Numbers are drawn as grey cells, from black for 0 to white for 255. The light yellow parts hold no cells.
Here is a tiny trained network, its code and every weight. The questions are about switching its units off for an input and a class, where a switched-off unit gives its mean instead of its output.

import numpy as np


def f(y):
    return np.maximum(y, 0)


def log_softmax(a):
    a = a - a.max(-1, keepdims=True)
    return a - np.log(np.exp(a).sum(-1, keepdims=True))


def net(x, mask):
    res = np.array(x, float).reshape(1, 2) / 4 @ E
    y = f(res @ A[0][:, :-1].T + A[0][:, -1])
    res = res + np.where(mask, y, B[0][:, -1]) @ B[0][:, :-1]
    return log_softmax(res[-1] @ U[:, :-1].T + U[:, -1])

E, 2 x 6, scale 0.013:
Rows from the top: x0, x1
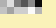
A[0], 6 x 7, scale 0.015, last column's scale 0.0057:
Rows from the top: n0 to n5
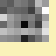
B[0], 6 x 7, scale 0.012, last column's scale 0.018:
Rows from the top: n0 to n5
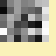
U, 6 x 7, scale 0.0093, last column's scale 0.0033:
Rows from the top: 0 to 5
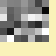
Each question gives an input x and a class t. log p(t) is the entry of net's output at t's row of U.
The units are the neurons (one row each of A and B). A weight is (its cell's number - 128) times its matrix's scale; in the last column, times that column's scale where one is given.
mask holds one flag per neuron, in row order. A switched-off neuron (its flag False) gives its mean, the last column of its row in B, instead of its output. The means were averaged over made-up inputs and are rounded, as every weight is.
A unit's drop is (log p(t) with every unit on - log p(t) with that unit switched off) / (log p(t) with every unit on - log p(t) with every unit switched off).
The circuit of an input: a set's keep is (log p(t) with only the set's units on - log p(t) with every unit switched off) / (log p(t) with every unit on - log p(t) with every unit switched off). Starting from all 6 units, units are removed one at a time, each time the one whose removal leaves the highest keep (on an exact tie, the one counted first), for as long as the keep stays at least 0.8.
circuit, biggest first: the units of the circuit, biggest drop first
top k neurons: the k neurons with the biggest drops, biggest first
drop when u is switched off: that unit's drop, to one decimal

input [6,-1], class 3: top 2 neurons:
(n3 n4)
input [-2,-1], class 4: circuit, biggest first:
(n3)
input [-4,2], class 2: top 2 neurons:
(n1 n3)
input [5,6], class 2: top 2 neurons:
(n4 n3)
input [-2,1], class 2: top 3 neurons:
(n3 n1 n5)
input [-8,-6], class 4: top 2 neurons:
(n3 n0)
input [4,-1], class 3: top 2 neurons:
(n4 n3)
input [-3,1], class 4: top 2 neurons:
(n4 n3)
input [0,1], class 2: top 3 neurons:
(n3 n5 n1)
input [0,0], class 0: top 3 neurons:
(n4 n3 n5)
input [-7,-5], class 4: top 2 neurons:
(n3 n0)
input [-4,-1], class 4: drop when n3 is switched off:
0.3
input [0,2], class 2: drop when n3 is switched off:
0.3
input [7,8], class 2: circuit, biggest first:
(n4)
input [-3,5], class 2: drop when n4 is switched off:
0.0
